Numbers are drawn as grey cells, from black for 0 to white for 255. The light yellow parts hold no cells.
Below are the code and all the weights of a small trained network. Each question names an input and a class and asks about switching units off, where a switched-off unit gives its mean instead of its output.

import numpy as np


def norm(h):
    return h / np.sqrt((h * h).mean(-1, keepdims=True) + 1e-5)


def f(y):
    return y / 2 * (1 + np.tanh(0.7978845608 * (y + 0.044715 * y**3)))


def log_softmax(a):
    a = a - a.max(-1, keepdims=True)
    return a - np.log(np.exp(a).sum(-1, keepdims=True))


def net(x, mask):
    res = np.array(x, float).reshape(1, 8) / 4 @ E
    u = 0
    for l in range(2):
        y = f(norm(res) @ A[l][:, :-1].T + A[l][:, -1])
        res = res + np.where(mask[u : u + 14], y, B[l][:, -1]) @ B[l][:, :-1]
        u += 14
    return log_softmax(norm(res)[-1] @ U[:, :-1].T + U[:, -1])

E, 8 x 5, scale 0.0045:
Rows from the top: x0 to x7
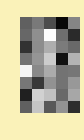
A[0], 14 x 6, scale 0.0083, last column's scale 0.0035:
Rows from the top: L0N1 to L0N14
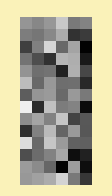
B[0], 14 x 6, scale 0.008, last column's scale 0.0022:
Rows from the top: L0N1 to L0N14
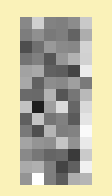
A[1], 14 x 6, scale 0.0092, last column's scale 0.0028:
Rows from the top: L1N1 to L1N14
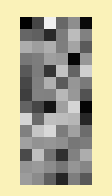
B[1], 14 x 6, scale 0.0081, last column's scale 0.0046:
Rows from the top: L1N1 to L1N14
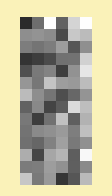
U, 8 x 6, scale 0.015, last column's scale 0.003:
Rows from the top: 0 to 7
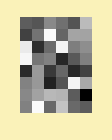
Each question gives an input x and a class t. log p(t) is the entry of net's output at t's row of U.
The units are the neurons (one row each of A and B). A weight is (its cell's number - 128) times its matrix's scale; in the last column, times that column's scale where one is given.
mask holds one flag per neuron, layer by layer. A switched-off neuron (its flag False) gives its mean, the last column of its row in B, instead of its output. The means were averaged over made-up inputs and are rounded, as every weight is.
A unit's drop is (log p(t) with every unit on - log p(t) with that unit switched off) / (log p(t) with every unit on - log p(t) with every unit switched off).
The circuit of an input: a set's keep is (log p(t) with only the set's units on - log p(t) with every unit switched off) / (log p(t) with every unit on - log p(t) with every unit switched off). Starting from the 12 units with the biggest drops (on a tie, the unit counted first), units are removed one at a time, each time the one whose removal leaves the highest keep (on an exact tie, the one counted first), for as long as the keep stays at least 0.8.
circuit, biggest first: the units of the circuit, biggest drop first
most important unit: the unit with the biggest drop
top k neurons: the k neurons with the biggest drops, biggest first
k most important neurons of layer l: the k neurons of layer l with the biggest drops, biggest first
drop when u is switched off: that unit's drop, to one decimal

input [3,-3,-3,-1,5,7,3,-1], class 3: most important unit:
L0N5
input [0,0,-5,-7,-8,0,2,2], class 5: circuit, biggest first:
L0N4, L1N8
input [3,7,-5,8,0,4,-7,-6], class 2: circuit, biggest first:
L0N8, L1N9
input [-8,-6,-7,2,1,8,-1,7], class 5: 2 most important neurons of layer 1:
L1N8, L1N12
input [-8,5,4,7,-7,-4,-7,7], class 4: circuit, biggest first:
L1N4, L0N12
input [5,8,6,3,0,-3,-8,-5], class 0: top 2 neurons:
L0N8, L1N4
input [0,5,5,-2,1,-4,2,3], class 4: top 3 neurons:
L0N12, L1N4, L0N9
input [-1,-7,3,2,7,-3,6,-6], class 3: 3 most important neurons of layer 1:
L1N14, L1N1, L1N4
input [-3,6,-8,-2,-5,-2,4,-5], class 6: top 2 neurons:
L0N14, L0N1
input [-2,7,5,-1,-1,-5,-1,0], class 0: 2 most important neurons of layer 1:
L1N4, L1N12
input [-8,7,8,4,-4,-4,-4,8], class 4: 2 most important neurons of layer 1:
L1N4, L1N1
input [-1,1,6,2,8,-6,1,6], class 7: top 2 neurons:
L1N1, L0N14
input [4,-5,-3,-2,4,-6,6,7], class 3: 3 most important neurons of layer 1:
L1N12, L1N14, L1N4
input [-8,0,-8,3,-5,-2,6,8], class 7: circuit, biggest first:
L1N1
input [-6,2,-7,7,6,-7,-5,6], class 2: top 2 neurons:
L0N8, L1N9
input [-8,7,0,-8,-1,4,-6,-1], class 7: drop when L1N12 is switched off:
0.2
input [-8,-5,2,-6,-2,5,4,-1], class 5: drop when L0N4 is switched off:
0.1
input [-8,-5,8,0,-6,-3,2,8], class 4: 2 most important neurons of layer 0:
L0N12, L0N11
